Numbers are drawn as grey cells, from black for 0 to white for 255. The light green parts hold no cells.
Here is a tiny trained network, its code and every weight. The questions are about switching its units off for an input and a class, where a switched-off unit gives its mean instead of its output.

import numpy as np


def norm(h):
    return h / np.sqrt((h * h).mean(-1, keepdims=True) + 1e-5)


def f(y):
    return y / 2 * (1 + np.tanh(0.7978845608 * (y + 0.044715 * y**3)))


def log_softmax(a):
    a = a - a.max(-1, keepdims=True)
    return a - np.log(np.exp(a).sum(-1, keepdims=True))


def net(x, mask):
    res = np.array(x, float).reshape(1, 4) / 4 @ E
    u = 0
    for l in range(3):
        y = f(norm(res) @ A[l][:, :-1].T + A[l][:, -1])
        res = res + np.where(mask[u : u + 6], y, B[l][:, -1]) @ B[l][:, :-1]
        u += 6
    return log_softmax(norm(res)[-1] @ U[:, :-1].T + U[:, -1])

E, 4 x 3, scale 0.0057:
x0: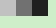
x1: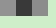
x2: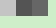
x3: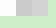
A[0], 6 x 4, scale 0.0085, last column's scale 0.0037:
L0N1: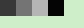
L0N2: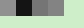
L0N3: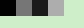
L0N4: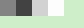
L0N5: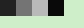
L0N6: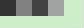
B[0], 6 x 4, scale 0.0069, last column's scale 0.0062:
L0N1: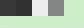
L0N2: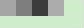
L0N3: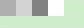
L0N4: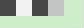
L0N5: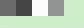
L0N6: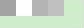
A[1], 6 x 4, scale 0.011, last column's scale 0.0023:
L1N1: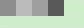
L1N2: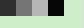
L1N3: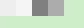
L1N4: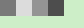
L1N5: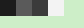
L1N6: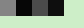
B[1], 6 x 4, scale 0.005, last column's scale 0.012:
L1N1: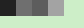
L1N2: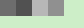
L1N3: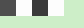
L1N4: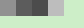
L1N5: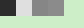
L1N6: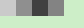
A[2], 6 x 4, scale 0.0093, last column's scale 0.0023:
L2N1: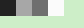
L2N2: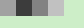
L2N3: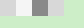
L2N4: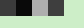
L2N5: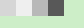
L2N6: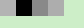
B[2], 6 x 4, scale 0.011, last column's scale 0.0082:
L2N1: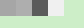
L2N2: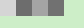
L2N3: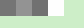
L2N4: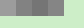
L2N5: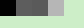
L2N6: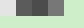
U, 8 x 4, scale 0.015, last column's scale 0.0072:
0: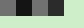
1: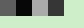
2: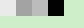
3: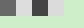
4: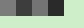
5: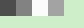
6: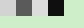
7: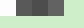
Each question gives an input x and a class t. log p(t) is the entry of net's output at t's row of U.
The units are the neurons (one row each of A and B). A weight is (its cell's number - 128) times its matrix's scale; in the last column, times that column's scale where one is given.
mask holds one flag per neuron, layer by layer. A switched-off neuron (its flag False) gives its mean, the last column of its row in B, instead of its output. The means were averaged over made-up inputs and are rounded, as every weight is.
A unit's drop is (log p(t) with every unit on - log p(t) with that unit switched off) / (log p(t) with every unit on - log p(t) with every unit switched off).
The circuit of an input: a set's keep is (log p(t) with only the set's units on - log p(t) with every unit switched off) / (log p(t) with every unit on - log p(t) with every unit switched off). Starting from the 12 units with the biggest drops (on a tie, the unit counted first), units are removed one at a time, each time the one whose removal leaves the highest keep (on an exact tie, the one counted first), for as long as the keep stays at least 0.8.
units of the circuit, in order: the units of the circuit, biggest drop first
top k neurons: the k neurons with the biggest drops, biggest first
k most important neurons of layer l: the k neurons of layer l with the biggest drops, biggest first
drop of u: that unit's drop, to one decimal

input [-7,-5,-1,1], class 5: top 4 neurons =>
L1N3; L0N3; L0N5; L0N1
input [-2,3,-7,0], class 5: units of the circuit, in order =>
L0N5; L1N3; L0N1
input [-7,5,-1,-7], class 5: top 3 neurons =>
L0N5; L1N3; L0N1
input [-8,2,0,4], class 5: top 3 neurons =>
L0N3; L1N3; L0N2
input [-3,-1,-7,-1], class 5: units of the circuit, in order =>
L0N5; L0N1; L1N3
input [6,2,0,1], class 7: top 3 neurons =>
L0N6; L0N3; L0N4
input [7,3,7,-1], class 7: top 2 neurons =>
L1N3; L0N3
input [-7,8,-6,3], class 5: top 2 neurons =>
L1N3; L0N4
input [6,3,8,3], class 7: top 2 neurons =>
L0N6; L0N3
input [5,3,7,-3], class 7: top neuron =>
L1N3
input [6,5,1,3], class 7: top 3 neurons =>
L0N6; L0N3; L0N4
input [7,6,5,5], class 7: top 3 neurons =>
L0N6; L0N3; L1N5
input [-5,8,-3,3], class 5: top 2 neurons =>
L0N3; L1N3
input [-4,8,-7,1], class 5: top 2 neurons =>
L1N3; L0N5
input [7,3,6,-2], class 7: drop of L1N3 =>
0.3
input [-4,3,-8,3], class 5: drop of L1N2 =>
0.1
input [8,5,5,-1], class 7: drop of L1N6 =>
0.0
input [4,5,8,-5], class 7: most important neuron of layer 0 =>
L0N4
